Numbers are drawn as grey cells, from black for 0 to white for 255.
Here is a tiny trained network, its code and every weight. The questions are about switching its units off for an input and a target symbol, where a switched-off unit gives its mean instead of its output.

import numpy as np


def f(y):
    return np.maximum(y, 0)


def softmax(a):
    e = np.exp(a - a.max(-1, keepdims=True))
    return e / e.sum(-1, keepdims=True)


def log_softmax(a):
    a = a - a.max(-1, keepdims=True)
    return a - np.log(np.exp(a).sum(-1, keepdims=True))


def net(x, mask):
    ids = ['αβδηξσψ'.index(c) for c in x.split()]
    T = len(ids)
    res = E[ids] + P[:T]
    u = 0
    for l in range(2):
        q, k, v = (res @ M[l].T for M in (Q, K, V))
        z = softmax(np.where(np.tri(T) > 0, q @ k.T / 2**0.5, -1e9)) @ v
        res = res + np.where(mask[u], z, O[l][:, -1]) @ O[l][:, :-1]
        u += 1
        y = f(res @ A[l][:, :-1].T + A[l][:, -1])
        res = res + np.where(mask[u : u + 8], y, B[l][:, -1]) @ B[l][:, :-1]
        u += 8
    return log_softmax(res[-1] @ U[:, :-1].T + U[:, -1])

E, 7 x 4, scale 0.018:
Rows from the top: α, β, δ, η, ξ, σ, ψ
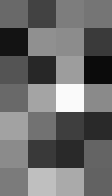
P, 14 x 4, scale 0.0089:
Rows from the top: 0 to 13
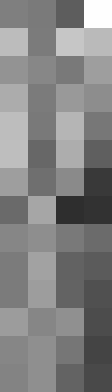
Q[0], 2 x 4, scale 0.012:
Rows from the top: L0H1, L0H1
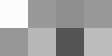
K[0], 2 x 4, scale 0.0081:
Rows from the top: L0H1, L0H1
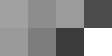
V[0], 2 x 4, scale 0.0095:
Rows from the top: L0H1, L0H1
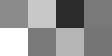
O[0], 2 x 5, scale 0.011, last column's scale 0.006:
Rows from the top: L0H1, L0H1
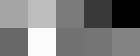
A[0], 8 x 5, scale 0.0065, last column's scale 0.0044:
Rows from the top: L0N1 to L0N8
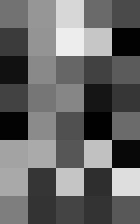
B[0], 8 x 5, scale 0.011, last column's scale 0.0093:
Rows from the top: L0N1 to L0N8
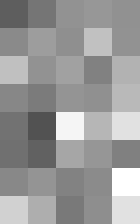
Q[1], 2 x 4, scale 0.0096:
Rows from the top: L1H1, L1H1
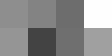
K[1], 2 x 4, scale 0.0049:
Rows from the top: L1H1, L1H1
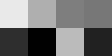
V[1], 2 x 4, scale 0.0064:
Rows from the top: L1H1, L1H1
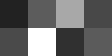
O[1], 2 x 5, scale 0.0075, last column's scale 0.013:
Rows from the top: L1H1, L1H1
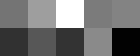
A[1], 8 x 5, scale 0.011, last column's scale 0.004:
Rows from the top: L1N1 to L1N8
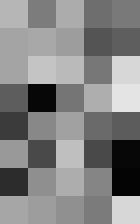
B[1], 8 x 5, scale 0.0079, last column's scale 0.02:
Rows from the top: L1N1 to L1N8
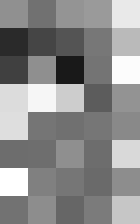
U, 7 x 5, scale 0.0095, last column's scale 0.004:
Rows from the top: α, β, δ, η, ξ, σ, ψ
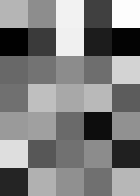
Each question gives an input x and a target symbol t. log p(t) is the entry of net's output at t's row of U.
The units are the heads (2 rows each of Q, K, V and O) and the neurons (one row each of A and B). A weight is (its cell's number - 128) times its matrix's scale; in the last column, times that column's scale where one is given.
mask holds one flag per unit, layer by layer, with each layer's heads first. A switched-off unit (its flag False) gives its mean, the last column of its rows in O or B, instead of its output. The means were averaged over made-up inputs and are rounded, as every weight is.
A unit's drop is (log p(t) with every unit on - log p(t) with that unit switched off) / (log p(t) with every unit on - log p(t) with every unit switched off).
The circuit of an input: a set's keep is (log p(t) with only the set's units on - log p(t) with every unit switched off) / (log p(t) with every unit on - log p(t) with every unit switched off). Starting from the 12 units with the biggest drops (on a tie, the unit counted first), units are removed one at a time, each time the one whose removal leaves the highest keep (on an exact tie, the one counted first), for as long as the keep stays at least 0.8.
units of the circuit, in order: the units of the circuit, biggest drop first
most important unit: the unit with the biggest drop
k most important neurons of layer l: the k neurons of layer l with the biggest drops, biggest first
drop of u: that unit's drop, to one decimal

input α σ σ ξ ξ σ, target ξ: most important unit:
L0H1
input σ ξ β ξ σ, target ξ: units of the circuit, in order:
L0H1, L0N5
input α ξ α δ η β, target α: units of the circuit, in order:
L0N5, L1N7, L1N5
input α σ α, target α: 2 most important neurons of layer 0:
L0N8, L0N3
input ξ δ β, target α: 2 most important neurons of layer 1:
L1N7, L1N4
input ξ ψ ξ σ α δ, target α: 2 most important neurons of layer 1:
L1N4, L1N2
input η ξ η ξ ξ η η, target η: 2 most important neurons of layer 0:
L0N2, L0N1
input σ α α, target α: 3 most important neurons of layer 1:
L1N3, L1N4, L1N2
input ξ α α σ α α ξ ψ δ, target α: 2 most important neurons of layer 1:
L1N4, L1N1
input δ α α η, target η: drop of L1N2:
0.1
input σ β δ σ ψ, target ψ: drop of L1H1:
-0.1
